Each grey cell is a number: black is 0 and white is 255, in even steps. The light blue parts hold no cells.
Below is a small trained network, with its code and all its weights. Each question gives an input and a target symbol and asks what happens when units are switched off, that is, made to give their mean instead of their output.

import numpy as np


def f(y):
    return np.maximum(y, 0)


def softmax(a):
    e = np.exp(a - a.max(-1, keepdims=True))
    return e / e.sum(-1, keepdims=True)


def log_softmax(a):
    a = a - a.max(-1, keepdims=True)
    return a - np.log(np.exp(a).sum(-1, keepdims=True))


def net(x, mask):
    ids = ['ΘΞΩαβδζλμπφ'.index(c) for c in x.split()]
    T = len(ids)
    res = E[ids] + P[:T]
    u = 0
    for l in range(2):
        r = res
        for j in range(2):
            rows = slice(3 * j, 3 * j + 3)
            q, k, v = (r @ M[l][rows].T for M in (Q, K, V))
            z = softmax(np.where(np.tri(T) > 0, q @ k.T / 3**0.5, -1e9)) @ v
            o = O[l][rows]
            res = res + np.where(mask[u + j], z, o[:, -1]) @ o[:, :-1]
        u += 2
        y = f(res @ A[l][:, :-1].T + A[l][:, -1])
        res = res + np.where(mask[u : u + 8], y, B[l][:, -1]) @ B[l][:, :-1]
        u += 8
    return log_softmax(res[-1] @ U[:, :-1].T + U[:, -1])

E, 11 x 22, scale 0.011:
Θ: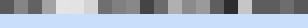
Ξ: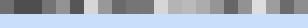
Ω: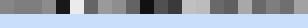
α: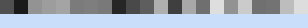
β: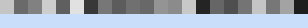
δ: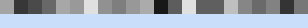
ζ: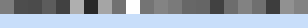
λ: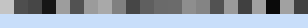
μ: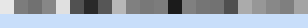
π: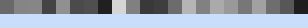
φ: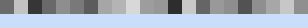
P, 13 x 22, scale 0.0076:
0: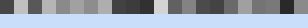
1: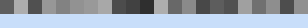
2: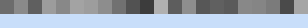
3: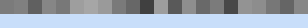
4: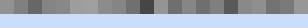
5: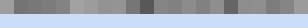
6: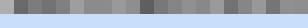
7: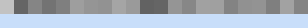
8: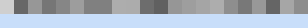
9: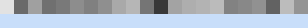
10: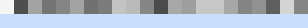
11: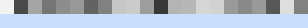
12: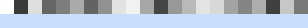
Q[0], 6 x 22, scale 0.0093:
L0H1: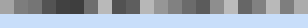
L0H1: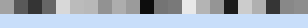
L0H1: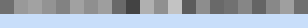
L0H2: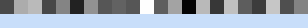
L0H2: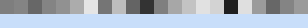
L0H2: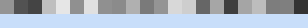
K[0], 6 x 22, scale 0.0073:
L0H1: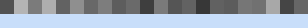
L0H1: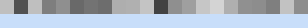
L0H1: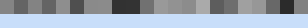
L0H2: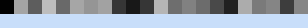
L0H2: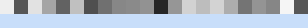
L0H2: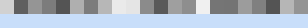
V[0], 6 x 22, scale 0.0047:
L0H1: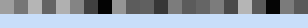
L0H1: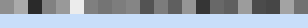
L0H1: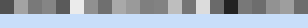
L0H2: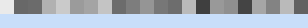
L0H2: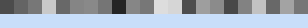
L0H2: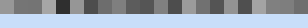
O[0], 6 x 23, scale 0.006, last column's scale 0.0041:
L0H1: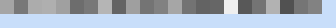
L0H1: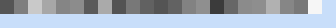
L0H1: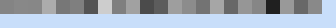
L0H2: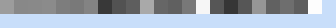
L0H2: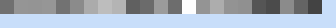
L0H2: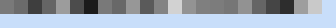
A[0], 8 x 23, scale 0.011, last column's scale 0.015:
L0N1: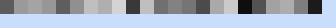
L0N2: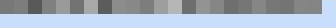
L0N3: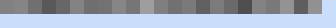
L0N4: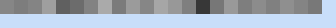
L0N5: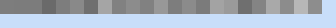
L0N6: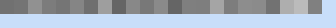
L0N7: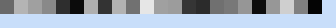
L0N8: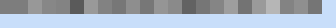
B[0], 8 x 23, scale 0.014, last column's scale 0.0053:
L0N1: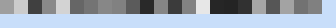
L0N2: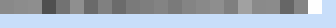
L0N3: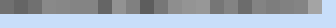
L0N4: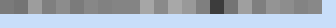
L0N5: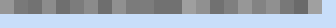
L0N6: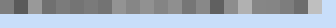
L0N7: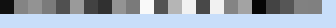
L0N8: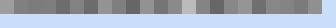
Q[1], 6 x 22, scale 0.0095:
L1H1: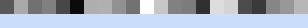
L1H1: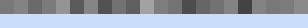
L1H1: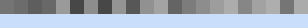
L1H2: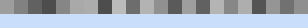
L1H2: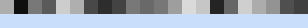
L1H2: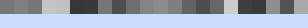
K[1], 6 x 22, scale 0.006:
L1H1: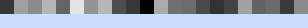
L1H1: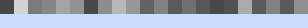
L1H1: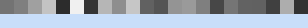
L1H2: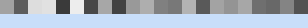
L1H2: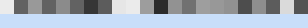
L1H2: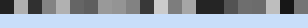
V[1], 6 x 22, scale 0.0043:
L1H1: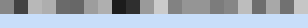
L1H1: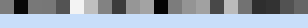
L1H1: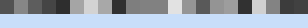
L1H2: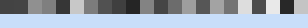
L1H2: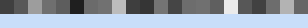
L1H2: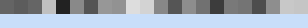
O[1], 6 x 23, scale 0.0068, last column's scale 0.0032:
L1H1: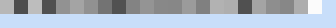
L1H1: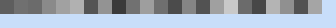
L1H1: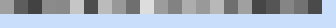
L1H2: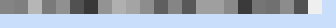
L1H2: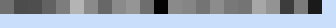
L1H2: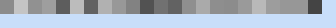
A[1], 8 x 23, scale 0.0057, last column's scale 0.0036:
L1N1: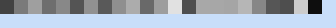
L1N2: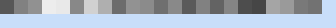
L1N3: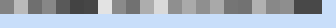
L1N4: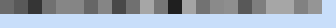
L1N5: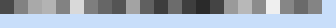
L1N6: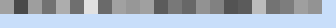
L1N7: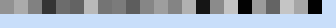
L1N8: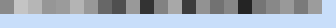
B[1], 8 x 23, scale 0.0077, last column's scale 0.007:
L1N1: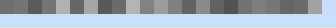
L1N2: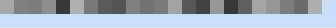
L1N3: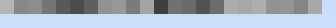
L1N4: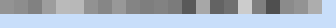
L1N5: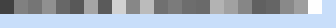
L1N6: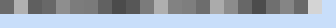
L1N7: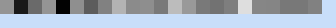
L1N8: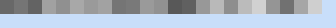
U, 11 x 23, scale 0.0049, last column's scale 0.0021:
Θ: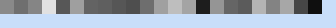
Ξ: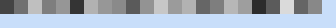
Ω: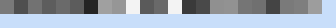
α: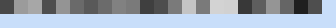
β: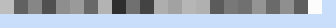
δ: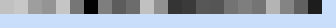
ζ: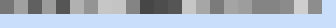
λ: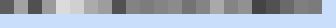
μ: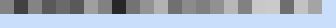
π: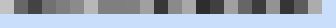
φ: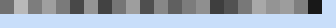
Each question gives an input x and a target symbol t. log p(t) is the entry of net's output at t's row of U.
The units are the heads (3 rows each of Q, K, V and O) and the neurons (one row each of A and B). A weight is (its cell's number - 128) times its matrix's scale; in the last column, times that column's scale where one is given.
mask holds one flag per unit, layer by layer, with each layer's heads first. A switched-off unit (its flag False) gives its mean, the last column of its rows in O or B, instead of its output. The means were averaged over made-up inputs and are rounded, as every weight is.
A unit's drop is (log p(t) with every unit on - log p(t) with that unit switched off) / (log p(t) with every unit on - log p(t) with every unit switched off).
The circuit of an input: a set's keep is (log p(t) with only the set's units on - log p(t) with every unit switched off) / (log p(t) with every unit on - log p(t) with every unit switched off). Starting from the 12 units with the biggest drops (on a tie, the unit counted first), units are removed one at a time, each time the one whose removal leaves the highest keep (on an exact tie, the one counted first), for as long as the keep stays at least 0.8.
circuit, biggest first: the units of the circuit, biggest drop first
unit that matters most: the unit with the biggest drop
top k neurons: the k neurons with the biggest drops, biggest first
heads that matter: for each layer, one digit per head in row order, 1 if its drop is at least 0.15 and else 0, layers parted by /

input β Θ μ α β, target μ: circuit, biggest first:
L1H1, L1N8, L0H1
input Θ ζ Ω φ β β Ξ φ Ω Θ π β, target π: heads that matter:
10 / 01
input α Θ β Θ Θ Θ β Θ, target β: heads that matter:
01 / 01
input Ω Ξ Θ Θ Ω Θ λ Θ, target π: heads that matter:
10 / 11
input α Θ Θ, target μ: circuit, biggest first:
L1H1, L0H1
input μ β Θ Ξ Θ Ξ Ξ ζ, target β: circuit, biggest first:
L1H1, L1N5
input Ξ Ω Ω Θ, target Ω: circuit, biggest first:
L0H2, L1H2
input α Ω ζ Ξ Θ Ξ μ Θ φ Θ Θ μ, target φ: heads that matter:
00 / 11
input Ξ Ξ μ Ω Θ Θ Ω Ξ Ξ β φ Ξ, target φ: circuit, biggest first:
L1H1, L0H2
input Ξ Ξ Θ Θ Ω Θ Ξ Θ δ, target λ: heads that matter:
00 / 10
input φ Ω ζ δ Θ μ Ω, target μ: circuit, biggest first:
L0H1, L1N8, L1H1
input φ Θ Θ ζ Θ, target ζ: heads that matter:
00 / 01
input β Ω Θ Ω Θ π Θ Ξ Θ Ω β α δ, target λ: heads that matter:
01 / 10
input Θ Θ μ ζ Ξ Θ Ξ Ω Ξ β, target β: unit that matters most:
L1N5
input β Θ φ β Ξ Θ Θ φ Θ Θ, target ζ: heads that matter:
00 / 11
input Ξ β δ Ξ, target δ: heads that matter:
01 / 11
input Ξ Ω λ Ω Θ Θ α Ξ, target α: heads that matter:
01 / 01
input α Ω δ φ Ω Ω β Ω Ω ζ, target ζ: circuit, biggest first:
L1H2, L0N2
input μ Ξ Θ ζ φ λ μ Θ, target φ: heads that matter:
00 / 10
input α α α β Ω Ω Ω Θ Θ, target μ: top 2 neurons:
L1N8, L0N6
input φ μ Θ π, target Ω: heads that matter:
01 / 11
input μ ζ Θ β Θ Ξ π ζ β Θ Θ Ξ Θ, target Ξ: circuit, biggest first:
L1H2, L0H1
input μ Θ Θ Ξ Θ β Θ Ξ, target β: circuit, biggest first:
L1N5, L0H2
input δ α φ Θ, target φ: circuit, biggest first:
L1H1, L0H1
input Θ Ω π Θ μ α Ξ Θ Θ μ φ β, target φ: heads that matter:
01 / 10
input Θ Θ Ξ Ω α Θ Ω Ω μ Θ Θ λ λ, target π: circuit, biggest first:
L1H2, L0H1
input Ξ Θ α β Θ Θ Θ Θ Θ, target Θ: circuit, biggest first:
L1N2, L0H1, L0H2, L0N2
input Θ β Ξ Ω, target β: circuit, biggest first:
L1N5, L1H1
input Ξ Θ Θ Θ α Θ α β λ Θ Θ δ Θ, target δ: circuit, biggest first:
L0H2, L1H1
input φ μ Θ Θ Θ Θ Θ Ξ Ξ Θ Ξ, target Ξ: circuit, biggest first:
L1H2, L0H2
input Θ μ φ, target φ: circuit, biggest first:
L1H1, L0H1
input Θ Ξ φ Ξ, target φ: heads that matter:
10 / 10
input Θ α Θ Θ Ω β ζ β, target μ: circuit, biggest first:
L1H1, L0H1, L1N8, L0N6
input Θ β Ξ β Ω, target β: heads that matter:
01 / 10
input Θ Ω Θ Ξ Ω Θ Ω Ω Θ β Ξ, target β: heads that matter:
01 / 00
